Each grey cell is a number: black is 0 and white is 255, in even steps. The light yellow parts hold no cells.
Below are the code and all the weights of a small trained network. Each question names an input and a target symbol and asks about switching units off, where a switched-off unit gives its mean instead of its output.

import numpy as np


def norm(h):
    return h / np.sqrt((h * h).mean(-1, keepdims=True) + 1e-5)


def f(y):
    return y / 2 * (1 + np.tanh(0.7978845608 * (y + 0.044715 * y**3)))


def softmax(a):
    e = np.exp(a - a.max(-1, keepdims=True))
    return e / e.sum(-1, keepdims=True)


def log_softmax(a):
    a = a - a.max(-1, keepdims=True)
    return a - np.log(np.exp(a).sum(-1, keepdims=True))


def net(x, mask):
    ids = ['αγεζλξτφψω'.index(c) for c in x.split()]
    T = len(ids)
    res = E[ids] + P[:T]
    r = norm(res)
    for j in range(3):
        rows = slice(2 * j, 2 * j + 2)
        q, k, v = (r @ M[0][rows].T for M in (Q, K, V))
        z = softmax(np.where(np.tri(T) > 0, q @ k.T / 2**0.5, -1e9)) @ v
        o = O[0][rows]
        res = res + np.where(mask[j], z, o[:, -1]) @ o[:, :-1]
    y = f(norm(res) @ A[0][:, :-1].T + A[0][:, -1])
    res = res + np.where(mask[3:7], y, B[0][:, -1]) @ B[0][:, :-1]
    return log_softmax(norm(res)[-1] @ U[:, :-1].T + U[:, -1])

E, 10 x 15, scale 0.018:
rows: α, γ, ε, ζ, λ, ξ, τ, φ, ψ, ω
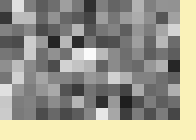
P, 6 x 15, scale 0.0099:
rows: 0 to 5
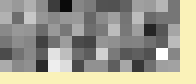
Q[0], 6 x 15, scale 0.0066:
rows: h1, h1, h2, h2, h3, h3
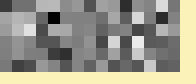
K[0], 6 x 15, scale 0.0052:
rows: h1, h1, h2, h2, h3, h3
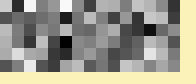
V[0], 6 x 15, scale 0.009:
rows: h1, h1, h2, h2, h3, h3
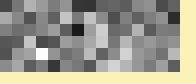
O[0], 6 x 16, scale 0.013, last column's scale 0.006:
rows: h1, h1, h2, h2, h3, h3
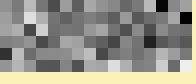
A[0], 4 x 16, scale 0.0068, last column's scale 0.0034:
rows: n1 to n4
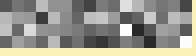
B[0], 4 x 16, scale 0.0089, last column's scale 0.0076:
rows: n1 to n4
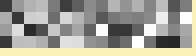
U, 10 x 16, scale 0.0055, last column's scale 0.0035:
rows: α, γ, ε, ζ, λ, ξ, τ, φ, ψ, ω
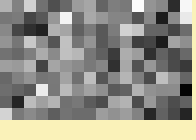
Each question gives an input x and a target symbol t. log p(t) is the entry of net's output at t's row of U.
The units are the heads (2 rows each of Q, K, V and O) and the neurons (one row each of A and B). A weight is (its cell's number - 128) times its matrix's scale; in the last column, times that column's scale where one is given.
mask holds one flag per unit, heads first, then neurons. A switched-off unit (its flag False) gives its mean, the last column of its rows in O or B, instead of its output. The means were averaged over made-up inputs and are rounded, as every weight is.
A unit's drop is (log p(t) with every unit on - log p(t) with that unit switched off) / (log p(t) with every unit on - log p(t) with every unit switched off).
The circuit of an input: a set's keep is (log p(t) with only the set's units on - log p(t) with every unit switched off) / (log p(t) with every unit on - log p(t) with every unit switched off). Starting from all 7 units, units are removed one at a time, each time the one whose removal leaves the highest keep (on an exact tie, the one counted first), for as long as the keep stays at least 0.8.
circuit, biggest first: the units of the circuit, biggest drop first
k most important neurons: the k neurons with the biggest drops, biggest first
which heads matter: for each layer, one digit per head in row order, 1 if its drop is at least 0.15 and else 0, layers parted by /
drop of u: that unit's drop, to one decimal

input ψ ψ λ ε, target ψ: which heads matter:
011
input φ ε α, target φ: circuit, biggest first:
(h2, h3)
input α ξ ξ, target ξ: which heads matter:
110
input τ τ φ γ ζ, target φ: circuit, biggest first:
(h2)
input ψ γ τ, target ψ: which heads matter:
011
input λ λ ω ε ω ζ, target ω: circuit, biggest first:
(h3, h2)
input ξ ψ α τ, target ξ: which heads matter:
100
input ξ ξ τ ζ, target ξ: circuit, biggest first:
(h1, n3)
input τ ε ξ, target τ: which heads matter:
001
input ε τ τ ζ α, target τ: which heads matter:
001
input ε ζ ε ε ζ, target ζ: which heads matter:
100
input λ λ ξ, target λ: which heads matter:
101
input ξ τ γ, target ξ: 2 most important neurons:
(n3, n2)
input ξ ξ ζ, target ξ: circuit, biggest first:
(n3, h1)
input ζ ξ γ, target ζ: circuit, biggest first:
(h1)
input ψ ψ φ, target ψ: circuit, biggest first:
(h2, h3)
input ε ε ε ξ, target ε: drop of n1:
0.0
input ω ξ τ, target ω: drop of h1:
0.1
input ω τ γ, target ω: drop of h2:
0.3
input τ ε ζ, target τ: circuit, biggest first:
(h3)
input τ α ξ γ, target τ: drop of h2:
-0.2
